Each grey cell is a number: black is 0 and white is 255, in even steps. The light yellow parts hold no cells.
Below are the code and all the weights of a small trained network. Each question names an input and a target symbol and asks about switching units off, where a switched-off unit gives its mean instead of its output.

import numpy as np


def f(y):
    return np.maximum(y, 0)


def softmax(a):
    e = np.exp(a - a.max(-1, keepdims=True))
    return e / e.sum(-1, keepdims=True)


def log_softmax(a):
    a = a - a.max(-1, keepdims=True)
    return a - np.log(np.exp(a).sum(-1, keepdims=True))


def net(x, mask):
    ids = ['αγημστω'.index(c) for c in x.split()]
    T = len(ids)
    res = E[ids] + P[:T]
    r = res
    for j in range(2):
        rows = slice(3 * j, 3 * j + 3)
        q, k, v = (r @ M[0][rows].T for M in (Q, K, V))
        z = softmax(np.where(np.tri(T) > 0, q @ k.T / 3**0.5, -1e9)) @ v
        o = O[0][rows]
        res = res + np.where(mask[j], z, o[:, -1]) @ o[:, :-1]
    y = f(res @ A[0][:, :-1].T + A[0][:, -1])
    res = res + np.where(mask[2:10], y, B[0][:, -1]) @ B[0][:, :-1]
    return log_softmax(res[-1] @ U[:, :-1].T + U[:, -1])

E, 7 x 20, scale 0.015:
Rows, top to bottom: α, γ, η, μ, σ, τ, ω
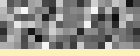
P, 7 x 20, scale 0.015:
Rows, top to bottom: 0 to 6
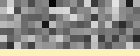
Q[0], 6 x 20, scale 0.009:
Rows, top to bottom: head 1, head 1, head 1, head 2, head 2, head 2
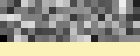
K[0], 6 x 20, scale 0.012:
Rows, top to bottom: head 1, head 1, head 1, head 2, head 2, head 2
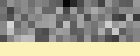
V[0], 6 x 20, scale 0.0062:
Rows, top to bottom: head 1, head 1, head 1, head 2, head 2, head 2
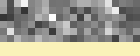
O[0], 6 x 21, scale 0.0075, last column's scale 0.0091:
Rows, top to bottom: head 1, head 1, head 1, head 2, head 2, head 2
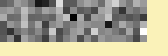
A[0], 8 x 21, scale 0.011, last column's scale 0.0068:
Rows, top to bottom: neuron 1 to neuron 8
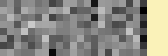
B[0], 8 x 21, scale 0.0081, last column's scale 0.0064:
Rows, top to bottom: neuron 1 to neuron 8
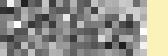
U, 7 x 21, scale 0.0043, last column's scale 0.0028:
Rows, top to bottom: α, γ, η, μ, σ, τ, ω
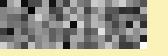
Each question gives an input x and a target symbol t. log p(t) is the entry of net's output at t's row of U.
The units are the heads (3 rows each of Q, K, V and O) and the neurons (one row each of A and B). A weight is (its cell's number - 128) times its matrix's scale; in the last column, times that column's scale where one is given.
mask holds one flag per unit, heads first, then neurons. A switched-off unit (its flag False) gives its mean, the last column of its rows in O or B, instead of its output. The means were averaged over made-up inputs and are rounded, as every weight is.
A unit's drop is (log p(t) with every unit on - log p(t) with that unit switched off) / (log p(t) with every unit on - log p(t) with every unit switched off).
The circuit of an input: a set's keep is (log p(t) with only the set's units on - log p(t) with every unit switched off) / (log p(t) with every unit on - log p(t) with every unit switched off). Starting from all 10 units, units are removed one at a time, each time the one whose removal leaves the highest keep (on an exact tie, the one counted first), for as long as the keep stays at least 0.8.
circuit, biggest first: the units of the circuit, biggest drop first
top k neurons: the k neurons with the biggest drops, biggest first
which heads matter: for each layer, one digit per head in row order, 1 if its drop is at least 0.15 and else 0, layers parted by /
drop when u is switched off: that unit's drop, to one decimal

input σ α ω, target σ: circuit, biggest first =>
(neuron 6; head 2)
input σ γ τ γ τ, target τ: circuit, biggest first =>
(neuron 7; head 1)
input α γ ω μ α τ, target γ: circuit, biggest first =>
(head 1; neuron 4)
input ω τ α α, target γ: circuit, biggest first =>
(head 1; neuron 4)
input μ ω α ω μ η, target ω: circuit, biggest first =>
(head 1)
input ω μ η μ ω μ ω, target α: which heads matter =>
01
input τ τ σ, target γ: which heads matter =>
10
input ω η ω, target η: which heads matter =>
11
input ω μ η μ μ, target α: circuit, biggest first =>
(head 2; neuron 1)
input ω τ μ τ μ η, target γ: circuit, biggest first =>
(neuron 4; head 1)
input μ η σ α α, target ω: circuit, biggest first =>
(head 1; neuron 8; head 2)
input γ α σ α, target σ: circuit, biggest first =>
(neuron 2; head 1)
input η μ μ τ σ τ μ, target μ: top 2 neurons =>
(neuron 2; neuron 1)
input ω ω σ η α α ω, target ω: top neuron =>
(neuron 5)
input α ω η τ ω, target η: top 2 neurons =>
(neuron 2; neuron 4)
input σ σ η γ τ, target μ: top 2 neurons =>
(neuron 3; neuron 8)
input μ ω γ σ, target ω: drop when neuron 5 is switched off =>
0.1
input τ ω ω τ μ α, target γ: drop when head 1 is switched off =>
0.9
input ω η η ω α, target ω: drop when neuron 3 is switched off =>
0.0
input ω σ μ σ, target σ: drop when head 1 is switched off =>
1.2
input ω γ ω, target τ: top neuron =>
(neuron 7)
